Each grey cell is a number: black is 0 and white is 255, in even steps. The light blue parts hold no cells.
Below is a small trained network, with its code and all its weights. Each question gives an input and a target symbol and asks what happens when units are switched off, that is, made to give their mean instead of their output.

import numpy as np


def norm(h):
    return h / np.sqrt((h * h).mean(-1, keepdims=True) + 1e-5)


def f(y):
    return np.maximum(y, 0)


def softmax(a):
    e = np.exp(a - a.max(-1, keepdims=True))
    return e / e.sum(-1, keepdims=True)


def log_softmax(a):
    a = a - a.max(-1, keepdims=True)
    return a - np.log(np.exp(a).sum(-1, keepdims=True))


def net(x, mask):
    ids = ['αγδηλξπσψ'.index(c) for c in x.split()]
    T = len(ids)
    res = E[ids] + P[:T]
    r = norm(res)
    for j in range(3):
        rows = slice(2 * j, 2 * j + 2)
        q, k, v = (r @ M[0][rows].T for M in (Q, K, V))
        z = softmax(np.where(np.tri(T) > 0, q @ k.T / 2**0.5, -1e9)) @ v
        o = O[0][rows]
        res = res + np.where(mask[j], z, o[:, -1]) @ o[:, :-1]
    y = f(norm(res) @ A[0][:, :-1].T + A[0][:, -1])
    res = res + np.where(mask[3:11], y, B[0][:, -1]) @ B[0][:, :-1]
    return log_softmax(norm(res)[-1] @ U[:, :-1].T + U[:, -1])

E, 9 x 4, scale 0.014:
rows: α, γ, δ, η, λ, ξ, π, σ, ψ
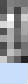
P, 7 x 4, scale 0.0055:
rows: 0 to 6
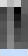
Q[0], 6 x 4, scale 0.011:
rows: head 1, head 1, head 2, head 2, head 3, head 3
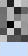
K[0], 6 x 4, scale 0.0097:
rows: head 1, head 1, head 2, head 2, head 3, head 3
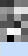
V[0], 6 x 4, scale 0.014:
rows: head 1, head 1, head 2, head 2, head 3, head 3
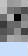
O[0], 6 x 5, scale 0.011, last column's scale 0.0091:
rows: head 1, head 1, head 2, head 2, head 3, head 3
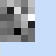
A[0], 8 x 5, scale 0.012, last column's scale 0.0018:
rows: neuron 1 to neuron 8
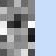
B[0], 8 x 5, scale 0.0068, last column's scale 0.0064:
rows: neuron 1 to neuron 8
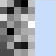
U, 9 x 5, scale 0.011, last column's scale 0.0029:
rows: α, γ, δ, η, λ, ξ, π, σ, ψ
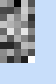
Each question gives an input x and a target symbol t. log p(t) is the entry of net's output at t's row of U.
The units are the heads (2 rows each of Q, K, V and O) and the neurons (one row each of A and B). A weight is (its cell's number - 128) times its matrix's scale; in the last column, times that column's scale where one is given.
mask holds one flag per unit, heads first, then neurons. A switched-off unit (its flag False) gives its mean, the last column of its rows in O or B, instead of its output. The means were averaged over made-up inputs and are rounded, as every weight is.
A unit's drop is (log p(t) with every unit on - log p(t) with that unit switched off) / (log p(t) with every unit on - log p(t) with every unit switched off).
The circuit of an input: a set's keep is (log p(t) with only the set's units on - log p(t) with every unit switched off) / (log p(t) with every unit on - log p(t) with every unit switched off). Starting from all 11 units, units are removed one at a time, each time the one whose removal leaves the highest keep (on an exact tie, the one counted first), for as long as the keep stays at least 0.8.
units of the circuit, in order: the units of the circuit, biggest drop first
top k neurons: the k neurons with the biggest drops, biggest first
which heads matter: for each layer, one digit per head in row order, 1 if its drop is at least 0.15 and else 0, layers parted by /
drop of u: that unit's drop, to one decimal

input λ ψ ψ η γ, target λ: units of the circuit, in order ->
[head 1]
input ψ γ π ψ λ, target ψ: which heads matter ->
100
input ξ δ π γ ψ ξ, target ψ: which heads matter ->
000
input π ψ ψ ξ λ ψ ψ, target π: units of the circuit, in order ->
[head 3; head 2]
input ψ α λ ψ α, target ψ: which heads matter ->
100
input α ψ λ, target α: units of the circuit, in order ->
[head 3; head 2; neuron 3]
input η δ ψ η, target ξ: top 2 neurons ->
[neuron 5; neuron 2]
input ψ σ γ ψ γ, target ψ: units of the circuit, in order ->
[head 1; neuron 1]
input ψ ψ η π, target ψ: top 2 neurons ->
[neuron 1; neuron 4]
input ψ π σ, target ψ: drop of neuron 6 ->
0.0
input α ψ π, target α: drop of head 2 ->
0.2
